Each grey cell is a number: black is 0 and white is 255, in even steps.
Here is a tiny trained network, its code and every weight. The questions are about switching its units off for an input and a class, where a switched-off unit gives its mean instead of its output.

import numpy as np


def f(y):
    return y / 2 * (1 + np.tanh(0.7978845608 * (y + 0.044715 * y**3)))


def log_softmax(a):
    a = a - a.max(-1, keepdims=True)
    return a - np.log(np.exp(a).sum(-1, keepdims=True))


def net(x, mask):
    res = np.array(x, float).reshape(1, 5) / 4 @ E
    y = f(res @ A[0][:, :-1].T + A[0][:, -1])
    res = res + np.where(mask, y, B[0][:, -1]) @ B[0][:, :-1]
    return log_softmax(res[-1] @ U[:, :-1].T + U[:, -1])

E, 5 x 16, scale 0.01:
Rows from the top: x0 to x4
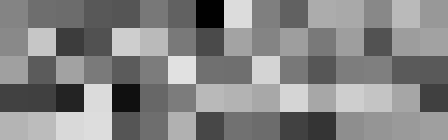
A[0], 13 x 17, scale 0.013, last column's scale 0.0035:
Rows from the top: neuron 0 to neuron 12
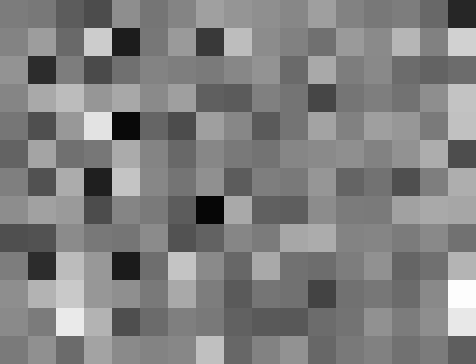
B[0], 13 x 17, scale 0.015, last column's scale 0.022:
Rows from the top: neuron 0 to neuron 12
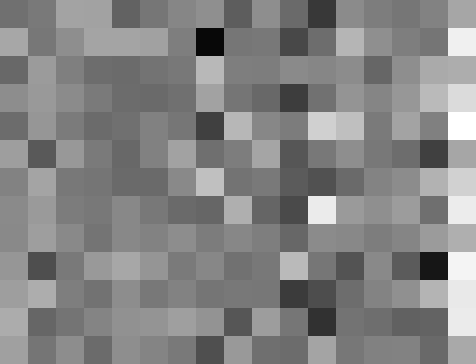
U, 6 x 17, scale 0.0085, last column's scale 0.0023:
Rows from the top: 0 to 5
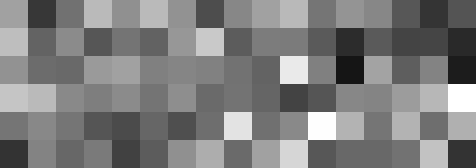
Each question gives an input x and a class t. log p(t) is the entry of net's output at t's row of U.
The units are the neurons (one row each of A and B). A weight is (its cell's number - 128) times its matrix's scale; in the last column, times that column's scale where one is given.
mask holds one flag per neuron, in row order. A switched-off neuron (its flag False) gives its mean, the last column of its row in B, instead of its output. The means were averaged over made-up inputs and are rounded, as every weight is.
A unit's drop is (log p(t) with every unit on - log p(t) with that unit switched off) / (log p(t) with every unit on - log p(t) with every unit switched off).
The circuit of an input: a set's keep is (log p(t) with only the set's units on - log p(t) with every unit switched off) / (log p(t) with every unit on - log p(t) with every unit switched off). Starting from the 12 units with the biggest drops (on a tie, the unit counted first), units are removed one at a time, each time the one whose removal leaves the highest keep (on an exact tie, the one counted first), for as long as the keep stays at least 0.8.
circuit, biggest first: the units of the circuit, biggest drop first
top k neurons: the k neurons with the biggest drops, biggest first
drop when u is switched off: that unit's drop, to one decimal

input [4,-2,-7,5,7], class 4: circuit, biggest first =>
(neuron 4)
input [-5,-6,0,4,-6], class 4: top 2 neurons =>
(neuron 4; neuron 11)
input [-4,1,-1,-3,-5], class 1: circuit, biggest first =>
(neuron 1; neuron 4)
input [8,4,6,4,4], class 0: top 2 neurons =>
(neuron 1; neuron 3)
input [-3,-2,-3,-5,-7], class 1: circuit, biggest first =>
(neuron 1; neuron 4)
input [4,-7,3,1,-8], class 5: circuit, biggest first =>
(neuron 7; neuron 1; neuron 2)
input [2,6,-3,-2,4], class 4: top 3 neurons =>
(neuron 7; neuron 11; neuron 6)
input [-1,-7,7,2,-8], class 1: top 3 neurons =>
(neuron 9; neuron 1; neuron 2)
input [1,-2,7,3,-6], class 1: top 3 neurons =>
(neuron 1; neuron 2; neuron 9)
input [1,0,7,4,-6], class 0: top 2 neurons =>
(neuron 6; neuron 9)
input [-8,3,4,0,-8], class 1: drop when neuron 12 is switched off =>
0.3
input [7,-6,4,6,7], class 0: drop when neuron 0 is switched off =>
0.0
